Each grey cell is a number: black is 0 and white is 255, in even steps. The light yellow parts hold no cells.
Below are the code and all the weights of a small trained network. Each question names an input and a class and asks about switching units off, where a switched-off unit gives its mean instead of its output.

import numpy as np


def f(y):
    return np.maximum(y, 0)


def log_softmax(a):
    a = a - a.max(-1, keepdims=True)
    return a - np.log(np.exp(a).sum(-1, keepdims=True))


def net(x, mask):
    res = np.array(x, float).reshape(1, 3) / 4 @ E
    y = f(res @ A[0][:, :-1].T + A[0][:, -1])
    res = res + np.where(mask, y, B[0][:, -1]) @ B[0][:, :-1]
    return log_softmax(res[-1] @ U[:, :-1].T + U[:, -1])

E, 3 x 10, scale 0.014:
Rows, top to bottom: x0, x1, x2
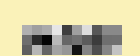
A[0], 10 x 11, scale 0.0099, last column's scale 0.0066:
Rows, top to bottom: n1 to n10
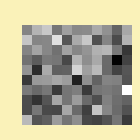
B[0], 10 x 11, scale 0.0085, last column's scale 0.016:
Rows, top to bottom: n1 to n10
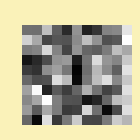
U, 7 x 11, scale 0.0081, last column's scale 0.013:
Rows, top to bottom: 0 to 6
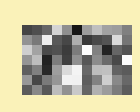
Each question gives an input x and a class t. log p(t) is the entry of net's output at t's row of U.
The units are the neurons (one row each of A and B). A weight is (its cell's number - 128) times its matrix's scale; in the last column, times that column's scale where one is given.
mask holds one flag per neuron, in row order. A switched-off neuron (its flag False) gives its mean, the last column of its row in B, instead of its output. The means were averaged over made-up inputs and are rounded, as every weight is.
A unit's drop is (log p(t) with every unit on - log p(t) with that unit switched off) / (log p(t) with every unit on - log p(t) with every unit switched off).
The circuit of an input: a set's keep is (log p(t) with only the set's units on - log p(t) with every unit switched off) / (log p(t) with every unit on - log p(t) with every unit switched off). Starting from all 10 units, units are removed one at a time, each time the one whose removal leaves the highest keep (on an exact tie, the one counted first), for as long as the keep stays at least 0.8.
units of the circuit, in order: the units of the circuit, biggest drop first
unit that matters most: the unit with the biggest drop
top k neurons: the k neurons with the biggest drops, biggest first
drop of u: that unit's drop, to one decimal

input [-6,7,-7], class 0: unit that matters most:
n4
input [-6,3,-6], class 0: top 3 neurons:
n4, n5, n2
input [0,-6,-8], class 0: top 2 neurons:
n5, n4
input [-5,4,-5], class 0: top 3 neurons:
n4, n2, n5
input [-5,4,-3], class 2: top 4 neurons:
n7, n9, n1, n6
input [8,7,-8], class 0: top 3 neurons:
n4, n5, n7
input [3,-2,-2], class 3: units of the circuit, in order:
n9, n10
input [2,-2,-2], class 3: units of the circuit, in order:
n9, n10
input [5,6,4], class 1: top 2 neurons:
n8, n10
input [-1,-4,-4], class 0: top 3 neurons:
n5, n8, n10
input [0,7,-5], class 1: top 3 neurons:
n8, n10, n6
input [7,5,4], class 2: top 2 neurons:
n2, n1
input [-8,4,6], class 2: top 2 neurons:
n9, n7
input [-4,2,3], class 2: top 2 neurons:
n9, n5
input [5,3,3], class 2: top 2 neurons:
n2, n1
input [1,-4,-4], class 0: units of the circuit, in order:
n5
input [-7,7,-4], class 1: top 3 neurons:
n8, n10, n2
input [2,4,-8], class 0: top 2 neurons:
n4, n5
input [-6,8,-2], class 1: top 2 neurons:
n8, n10
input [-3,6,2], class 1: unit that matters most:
n8
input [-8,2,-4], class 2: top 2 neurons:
n9, n7
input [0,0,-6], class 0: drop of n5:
0.1
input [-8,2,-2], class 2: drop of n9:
0.4
